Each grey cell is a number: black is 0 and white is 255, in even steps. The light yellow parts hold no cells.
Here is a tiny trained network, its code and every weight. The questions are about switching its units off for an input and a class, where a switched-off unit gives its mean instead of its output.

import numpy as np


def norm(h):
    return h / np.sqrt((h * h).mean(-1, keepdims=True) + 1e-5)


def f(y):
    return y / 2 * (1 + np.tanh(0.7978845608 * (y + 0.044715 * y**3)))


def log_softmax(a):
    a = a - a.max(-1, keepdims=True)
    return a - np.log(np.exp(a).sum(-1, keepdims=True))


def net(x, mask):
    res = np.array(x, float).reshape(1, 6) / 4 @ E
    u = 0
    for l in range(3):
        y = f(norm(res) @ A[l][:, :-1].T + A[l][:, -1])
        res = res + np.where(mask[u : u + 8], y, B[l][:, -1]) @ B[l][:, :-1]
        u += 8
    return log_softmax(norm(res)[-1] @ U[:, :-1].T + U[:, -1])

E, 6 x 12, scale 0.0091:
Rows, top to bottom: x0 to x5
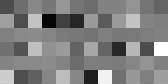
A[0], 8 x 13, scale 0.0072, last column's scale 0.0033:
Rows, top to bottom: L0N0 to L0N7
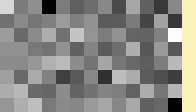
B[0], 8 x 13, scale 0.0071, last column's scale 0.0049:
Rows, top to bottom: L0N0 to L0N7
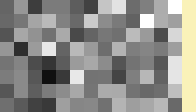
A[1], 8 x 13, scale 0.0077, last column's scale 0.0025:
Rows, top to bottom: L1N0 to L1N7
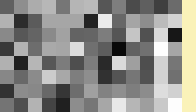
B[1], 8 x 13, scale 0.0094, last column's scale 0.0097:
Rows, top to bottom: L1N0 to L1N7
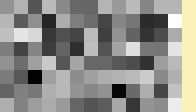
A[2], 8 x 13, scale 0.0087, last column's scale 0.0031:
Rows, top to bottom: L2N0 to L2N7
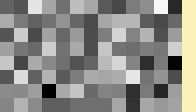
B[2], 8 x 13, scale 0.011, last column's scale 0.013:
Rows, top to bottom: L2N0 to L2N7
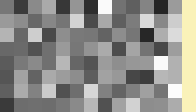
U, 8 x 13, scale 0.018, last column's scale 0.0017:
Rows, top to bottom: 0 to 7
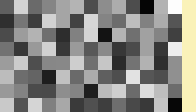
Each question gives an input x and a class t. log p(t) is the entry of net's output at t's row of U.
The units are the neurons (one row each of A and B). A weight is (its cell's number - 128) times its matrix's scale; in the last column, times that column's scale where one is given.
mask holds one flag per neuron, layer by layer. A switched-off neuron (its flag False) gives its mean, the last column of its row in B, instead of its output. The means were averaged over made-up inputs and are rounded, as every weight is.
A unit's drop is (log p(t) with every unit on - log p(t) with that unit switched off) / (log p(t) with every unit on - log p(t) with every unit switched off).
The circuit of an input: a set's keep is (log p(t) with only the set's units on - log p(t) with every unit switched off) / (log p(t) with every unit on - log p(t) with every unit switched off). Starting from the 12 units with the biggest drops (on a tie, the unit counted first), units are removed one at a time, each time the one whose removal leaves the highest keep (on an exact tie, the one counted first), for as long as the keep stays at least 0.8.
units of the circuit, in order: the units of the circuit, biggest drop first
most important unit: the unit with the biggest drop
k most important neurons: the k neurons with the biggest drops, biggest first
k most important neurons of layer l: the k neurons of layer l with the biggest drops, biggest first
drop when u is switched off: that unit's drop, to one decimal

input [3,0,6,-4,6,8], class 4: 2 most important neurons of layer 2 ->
L2N6; L2N2
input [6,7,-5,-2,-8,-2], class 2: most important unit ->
L0N5
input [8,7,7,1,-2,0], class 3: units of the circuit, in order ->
L1N4; L2N2
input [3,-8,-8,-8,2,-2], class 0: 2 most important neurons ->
L2N2; L1N1
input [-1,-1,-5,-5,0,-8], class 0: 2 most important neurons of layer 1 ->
L1N0; L1N1
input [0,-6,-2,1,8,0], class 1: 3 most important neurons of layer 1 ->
L1N3; L1N1; L1N2
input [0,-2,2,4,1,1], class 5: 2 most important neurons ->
L2N6; L1N3
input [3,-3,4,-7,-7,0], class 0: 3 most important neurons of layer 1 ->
L1N1; L1N6; L1N0
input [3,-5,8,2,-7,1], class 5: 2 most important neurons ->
L1N3; L2N6
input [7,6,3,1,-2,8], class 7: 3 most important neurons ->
L1N1; L1N4; L1N2
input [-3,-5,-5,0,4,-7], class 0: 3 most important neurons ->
L2N5; L1N0; L2N6
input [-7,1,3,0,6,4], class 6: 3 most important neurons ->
L2N4; L1N6; L2N2
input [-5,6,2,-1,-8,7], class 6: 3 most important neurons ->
L0N0; L2N2; L2N1
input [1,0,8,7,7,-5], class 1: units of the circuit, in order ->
L1N5
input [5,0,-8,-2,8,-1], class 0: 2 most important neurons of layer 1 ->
L1N1; L1N7
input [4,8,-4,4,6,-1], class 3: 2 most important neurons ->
L2N0; L1N6
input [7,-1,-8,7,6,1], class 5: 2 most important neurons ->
L2N6; L1N2
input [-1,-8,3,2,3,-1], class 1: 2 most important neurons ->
L1N3; L1N1
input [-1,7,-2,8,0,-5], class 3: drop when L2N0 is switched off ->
0.1
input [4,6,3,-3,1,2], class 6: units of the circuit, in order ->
L0N0
